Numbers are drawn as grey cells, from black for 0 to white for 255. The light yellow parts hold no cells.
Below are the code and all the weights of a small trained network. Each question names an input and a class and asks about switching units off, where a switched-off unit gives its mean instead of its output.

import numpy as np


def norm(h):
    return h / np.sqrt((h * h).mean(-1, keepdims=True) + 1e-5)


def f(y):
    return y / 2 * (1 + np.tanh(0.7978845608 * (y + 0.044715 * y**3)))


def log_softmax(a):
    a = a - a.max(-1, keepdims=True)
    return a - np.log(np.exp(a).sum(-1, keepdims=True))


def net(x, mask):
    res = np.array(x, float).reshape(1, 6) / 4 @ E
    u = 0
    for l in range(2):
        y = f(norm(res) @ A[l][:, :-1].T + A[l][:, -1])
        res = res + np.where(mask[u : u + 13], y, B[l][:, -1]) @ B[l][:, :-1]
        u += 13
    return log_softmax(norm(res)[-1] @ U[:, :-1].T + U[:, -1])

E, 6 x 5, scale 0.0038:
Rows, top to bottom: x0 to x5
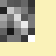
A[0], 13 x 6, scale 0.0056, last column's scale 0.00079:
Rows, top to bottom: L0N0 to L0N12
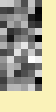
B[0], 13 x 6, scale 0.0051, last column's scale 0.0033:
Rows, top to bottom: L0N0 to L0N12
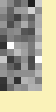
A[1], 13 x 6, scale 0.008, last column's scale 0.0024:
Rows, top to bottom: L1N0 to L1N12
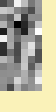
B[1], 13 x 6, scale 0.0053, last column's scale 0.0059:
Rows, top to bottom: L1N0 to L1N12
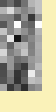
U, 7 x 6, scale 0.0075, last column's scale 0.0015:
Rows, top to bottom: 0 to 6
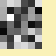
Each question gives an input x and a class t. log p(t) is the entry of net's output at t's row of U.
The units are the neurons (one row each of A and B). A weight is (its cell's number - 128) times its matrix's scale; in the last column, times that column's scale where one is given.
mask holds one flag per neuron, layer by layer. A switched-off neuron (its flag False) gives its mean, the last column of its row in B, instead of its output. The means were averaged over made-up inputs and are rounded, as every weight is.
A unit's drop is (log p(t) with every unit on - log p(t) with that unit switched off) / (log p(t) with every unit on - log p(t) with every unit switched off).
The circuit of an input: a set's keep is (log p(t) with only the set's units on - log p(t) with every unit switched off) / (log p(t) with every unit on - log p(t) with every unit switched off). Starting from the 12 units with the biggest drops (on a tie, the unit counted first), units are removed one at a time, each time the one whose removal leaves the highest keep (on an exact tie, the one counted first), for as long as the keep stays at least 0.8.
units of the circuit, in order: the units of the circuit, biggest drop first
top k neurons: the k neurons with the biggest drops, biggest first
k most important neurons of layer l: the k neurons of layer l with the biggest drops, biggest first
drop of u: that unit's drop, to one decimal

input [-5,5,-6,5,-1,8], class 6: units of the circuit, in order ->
[L1N7, L1N6]
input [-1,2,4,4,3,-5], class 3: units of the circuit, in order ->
[L0N2, L1N3]
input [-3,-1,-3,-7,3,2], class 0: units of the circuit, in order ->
[L1N4]
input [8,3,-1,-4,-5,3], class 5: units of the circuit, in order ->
[L1N3, L1N5]
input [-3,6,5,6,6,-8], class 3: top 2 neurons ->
[L0N2, L1N3]
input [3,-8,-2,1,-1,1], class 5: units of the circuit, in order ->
[L0N4, L1N3]
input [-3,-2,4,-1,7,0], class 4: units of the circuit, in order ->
[L1N0, L0N8]
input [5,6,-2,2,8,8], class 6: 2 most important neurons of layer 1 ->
[L1N7, L1N4]
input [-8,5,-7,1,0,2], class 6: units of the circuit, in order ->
[L1N7, L1N6]
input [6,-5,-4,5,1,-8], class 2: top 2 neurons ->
[L0N6, L1N8]
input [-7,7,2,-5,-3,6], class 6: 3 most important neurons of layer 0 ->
[L0N12, L0N4, L0N11]
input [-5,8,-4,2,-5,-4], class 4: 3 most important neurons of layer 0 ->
[L0N12, L0N3, L0N0]
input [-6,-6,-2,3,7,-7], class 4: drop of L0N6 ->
0.2
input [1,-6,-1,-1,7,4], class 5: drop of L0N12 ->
0.1
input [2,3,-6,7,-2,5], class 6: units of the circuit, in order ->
[L1N7]
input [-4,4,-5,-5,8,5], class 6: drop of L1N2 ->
0.0
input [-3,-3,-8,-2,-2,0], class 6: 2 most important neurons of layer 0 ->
[L0N12, L0N11]
